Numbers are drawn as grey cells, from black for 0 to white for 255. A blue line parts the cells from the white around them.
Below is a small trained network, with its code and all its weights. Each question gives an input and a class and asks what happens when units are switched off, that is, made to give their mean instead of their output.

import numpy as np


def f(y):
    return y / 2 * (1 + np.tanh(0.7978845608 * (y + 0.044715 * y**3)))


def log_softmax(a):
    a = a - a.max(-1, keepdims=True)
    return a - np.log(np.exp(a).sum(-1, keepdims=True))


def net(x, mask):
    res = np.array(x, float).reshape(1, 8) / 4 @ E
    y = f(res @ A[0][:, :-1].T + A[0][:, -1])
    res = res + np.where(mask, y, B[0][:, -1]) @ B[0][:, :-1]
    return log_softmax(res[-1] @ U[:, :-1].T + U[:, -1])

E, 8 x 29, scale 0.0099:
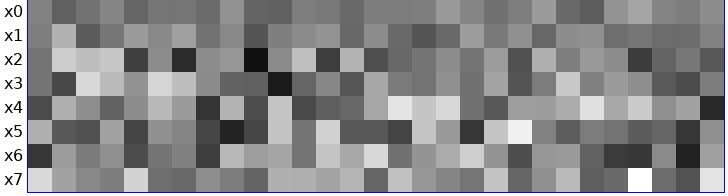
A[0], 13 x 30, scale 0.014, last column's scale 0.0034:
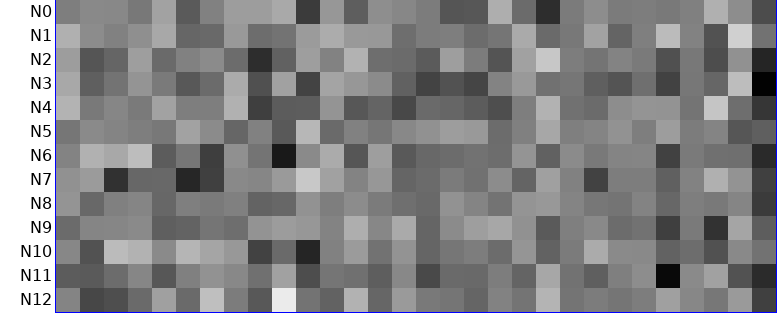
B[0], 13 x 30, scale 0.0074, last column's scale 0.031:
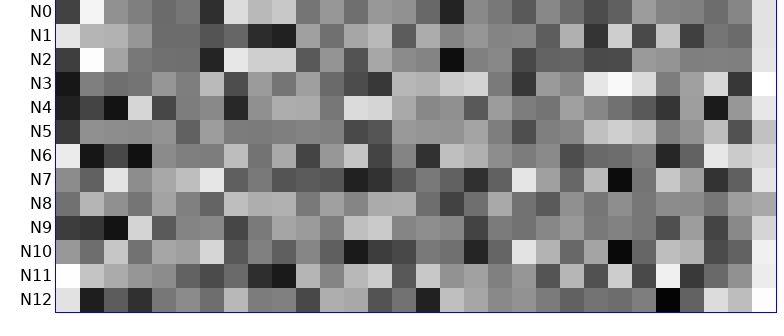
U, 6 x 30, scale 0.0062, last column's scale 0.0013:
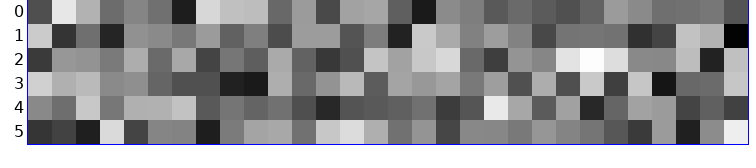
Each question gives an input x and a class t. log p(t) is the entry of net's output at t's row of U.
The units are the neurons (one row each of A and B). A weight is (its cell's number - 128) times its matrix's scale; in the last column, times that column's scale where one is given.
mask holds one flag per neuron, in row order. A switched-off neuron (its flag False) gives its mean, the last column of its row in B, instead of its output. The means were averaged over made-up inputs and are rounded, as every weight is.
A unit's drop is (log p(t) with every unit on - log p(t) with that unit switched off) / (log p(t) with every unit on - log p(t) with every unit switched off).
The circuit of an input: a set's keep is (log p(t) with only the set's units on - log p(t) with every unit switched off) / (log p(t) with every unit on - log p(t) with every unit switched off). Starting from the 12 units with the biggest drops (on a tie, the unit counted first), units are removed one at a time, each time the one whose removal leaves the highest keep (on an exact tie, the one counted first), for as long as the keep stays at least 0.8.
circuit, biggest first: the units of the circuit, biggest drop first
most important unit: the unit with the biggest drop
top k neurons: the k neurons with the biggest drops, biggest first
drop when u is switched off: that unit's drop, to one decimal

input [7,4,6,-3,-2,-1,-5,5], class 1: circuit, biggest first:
N6
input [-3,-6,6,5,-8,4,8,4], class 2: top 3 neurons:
N3, N4, N12
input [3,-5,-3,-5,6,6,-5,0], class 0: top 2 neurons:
N3, N2
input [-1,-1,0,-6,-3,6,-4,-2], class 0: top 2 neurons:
N2, N10
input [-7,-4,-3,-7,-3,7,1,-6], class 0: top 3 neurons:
N2, N10, N8
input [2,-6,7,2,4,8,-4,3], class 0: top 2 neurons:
N2, N12
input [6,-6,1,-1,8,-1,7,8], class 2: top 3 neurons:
N11, N5, N4
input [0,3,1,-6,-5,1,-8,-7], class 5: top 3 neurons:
N4, N1, N10
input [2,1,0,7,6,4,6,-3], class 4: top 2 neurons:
N3, N10
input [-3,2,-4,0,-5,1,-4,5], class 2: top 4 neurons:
N3, N11, N6, N9
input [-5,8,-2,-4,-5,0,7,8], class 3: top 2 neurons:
N1, N4
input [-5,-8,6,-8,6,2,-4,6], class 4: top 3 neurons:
N7, N3, N12
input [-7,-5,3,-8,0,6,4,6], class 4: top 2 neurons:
N7, N11
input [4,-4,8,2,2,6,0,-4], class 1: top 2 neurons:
N6, N0
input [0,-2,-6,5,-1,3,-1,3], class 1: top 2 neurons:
N12, N7
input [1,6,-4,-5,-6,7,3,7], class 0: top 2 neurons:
N2, N11
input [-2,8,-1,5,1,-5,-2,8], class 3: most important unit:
N1
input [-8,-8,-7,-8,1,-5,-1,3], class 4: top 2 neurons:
N7, N6
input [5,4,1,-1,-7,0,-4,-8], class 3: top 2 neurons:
N11, N5
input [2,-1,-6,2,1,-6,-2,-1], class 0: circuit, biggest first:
N0
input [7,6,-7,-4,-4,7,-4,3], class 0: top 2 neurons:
N2, N6
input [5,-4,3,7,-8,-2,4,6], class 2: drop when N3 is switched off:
2.8
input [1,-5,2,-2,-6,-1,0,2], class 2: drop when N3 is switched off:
0.9
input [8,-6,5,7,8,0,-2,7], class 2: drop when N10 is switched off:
0.0
